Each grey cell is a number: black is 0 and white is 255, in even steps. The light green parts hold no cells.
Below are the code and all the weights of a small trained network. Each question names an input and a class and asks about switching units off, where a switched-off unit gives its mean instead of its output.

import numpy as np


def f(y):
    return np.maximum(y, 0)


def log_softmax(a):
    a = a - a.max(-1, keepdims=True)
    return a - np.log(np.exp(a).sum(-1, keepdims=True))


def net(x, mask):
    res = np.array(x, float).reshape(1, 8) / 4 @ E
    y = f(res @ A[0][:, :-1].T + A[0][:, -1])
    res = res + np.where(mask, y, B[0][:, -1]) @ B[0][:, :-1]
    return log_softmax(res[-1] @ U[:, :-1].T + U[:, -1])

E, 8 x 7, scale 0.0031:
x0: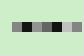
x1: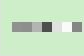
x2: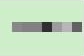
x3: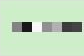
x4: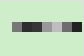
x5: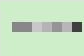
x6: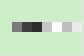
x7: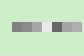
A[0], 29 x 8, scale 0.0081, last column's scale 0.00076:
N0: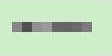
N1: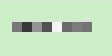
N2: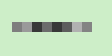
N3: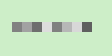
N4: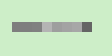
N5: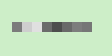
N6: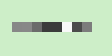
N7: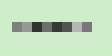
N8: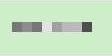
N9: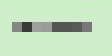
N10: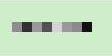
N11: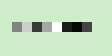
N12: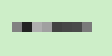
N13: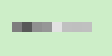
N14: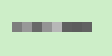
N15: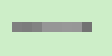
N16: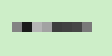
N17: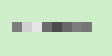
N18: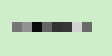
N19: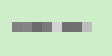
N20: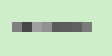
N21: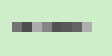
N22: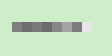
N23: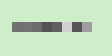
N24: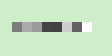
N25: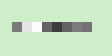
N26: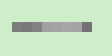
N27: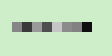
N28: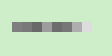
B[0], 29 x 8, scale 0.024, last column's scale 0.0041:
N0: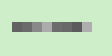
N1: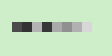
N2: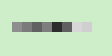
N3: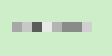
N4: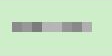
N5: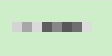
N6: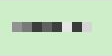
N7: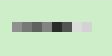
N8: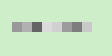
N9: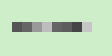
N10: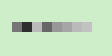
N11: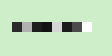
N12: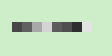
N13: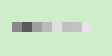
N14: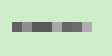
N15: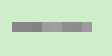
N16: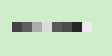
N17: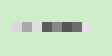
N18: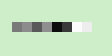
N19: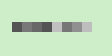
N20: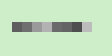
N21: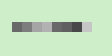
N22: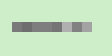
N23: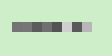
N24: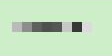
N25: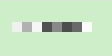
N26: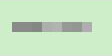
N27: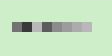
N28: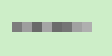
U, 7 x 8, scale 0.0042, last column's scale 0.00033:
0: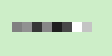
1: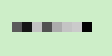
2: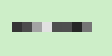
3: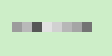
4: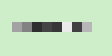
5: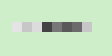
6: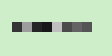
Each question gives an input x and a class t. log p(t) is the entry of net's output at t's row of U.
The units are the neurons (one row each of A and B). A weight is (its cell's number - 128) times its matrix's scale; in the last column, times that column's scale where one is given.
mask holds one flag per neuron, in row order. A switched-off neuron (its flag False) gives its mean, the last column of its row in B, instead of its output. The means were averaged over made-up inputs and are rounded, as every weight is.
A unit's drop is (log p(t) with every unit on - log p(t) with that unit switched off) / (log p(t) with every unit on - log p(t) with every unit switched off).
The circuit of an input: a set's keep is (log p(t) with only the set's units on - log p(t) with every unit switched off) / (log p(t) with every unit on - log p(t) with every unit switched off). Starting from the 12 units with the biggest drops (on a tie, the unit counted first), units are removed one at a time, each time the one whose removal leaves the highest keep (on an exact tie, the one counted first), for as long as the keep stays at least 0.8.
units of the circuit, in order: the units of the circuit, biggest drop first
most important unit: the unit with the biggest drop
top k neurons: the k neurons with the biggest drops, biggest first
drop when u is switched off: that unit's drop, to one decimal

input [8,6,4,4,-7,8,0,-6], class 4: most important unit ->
N6
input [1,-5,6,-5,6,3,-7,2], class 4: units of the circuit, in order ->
(N6; N24)
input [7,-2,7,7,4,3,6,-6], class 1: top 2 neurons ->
(N1; N10)
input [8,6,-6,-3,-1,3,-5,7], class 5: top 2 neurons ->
(N25; N17)
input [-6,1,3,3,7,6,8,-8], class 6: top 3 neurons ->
(N11; N14; N19)
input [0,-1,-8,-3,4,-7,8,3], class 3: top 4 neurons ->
(N8; N3; N13; N4)
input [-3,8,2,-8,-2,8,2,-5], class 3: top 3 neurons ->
(N13; N8; N3)
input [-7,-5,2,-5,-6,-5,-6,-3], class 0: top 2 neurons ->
(N18; N7)
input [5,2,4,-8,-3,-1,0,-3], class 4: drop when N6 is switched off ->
0.2
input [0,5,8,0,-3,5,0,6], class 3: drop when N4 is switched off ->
0.1
